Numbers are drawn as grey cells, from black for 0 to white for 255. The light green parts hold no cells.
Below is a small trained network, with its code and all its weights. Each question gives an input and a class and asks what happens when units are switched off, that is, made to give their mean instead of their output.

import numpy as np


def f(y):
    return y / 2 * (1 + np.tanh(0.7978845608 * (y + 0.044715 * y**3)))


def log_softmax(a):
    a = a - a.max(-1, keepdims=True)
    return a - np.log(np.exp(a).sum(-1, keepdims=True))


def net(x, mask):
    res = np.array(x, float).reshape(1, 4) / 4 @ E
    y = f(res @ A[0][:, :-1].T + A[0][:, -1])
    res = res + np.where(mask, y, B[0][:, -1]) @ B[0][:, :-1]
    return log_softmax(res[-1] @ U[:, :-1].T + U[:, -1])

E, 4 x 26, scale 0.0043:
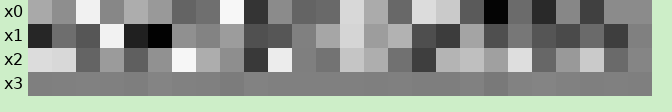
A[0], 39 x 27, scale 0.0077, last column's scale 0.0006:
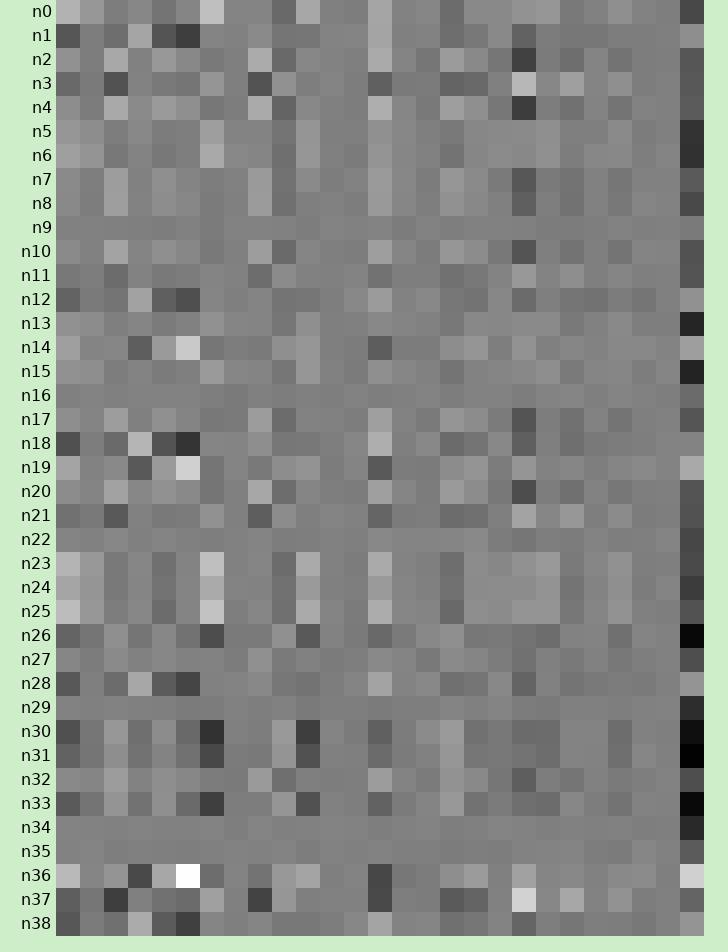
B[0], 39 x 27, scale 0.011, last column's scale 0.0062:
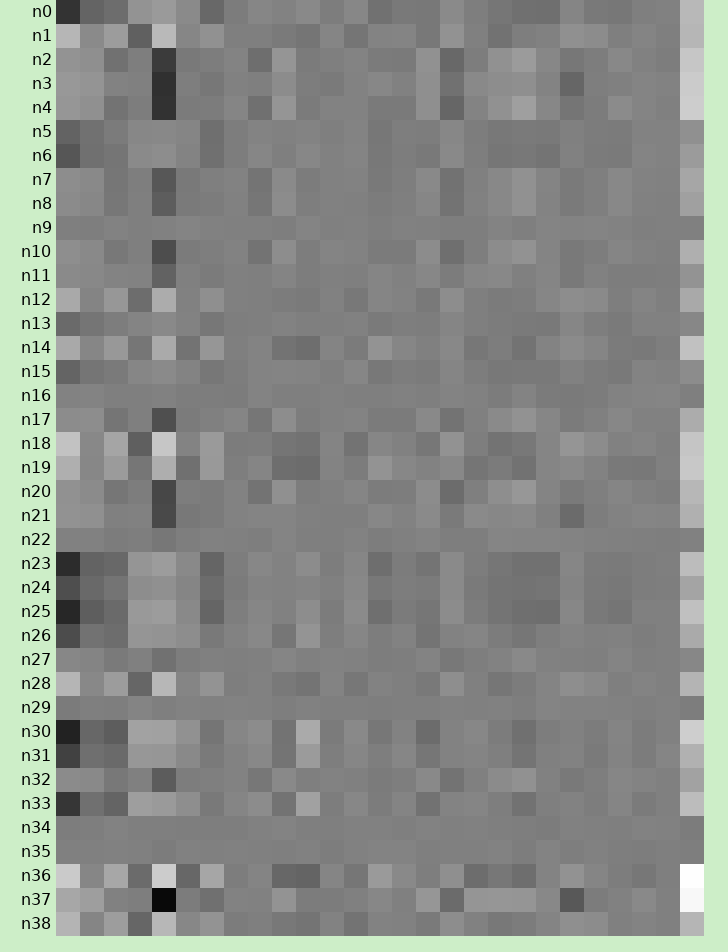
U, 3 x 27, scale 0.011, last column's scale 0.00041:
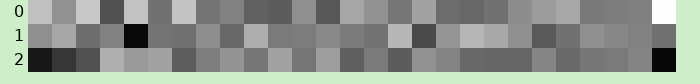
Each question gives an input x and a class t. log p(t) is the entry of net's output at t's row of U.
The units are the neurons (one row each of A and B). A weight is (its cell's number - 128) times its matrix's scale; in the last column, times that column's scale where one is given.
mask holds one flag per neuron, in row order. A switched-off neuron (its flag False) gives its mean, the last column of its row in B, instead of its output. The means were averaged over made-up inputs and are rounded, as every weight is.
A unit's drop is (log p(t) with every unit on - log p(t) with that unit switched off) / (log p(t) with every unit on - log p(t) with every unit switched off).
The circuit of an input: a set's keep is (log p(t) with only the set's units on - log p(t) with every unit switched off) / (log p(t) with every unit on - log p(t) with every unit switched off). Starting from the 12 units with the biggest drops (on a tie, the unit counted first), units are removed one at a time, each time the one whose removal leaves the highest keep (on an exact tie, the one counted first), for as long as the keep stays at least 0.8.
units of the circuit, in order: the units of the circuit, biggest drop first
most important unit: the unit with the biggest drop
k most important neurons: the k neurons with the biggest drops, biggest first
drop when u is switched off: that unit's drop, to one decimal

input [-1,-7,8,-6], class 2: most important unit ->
n25
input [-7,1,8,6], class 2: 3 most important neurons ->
n25; n23; n0
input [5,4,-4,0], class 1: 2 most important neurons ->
n36; n4
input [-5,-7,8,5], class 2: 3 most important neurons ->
n25; n23; n0
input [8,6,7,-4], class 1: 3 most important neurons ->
n4; n2; n20
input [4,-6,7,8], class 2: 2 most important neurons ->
n25; n23
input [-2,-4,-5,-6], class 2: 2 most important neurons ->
n30; n18
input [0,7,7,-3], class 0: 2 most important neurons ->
n18; n1
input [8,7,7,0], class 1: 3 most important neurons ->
n4; n2; n36
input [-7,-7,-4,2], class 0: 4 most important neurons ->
n36; n19; n14; n4
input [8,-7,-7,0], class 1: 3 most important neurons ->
n4; n2; n20
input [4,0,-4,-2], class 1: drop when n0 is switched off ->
0.2
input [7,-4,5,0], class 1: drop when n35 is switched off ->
0.0
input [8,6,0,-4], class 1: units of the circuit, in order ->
n4
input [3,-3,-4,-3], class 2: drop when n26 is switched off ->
0.1
